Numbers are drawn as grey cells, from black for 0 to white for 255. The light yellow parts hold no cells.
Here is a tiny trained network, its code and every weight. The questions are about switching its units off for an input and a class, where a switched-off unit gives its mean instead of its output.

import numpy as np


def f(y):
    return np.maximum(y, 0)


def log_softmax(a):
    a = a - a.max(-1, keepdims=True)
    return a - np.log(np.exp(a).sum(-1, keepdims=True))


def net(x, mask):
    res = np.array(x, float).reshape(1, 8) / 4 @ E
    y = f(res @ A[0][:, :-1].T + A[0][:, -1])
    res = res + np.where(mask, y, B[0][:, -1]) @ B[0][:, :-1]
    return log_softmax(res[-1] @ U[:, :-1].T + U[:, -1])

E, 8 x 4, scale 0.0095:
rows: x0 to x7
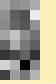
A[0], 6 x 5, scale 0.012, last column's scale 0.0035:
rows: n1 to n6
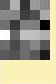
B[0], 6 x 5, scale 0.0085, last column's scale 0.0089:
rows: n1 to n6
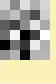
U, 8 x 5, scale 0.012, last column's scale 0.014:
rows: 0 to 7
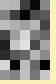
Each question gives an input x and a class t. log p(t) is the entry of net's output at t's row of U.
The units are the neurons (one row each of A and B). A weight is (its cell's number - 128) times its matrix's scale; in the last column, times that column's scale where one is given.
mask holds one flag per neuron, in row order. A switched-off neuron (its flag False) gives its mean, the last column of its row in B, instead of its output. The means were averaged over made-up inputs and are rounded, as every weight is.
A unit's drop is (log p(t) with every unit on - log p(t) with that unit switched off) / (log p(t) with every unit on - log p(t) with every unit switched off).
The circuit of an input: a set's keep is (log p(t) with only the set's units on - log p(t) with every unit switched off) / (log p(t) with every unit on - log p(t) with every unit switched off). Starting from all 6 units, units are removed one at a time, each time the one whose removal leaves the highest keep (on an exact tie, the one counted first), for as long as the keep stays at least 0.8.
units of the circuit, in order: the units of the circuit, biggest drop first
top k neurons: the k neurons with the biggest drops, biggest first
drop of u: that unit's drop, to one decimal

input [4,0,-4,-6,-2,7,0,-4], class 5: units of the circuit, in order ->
[n3, n5]
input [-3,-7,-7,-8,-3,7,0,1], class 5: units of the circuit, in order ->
[n4, n3, n6]
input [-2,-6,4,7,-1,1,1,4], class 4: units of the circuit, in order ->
[n4]
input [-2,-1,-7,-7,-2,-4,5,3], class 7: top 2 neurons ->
[n4, n6]
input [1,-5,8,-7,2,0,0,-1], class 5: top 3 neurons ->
[n4, n5, n3]
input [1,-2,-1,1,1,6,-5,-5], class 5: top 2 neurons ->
[n6, n4]
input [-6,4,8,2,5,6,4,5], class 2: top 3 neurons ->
[n1, n4, n2]
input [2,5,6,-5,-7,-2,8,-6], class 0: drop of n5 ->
0.0
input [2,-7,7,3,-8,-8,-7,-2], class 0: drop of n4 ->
0.8
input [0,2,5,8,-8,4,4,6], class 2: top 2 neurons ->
[n1, n4]
